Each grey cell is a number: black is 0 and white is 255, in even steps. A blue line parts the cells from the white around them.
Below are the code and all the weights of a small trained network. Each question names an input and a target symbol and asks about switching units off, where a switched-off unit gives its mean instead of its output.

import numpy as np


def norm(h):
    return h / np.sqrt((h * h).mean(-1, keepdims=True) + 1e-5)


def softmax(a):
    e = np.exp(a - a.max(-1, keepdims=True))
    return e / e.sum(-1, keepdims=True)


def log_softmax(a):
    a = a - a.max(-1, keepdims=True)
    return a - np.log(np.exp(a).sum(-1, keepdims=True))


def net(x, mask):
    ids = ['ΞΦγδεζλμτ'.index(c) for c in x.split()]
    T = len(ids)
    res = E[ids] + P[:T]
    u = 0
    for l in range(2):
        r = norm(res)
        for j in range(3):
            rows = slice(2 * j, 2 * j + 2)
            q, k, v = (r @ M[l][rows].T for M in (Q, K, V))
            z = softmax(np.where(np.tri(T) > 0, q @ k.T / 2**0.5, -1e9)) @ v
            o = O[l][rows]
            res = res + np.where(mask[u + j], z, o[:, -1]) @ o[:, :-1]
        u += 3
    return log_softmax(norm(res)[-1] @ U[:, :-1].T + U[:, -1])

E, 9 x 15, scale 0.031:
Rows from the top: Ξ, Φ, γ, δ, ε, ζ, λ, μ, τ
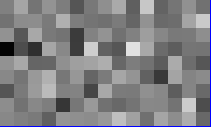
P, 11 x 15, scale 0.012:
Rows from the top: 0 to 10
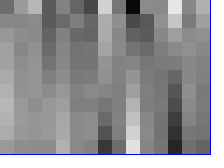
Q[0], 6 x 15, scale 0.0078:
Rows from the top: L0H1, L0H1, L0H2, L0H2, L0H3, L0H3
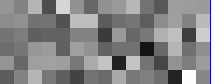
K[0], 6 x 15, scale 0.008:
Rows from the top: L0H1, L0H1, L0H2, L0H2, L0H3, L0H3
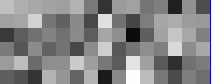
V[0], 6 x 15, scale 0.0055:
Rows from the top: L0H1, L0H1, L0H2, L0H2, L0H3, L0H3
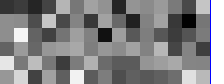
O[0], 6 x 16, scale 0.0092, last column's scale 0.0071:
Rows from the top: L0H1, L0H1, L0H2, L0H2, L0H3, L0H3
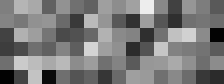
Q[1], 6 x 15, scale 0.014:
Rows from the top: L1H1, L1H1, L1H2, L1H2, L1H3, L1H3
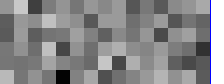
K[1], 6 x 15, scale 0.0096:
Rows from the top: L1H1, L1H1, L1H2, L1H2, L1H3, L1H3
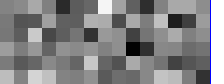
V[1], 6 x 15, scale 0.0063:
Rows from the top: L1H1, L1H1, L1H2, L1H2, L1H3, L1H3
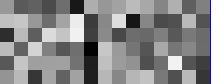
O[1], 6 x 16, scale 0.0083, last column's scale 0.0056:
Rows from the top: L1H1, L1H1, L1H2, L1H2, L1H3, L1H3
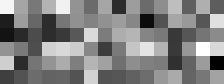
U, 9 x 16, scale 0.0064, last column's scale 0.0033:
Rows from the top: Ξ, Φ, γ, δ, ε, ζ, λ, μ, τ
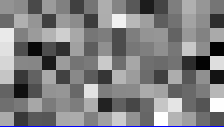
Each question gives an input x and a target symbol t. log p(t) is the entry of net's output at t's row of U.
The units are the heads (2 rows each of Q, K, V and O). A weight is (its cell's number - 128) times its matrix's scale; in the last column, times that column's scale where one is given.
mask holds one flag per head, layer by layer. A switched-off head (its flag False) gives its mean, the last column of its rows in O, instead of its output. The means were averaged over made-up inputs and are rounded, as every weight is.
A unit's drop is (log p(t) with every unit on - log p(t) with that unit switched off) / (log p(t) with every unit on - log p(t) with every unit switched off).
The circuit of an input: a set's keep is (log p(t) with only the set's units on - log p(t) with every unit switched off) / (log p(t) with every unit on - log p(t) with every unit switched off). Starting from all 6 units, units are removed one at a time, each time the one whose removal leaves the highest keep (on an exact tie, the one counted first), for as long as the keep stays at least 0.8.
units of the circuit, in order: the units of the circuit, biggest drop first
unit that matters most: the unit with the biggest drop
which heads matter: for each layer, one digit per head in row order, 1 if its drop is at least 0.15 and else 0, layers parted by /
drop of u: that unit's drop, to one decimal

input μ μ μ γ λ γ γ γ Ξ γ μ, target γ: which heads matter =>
101 / 011
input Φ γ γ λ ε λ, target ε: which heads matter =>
101 / 010
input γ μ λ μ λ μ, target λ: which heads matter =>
100 / 010
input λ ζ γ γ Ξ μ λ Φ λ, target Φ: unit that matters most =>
L0H1
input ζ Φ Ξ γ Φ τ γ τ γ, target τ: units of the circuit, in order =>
L0H1; L0H2
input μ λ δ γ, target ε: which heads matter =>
100 / 010
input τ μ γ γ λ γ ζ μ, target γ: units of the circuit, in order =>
L1H3; L0H3; L1H2
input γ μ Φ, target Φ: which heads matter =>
001 / 001
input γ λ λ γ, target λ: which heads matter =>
010 / 010
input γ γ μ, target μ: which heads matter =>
001 / 001
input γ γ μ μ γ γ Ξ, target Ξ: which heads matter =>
010 / 100
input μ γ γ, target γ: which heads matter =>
000 / 000
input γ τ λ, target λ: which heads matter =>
001 / 001
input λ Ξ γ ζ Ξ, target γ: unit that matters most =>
L1H1
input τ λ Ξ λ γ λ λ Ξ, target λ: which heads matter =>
000 / 101
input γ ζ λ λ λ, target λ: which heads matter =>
000 / 000
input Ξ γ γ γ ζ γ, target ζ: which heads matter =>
110 / 100
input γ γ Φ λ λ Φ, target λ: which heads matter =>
100 / 010
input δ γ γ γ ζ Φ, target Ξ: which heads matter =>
000 / 010
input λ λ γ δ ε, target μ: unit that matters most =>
L1H3
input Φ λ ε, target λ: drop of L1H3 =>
0.3
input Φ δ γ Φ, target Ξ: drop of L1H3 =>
0.1
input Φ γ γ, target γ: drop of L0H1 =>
0.0
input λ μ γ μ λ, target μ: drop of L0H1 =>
0.3
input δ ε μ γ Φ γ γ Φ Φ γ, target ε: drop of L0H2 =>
-0.1
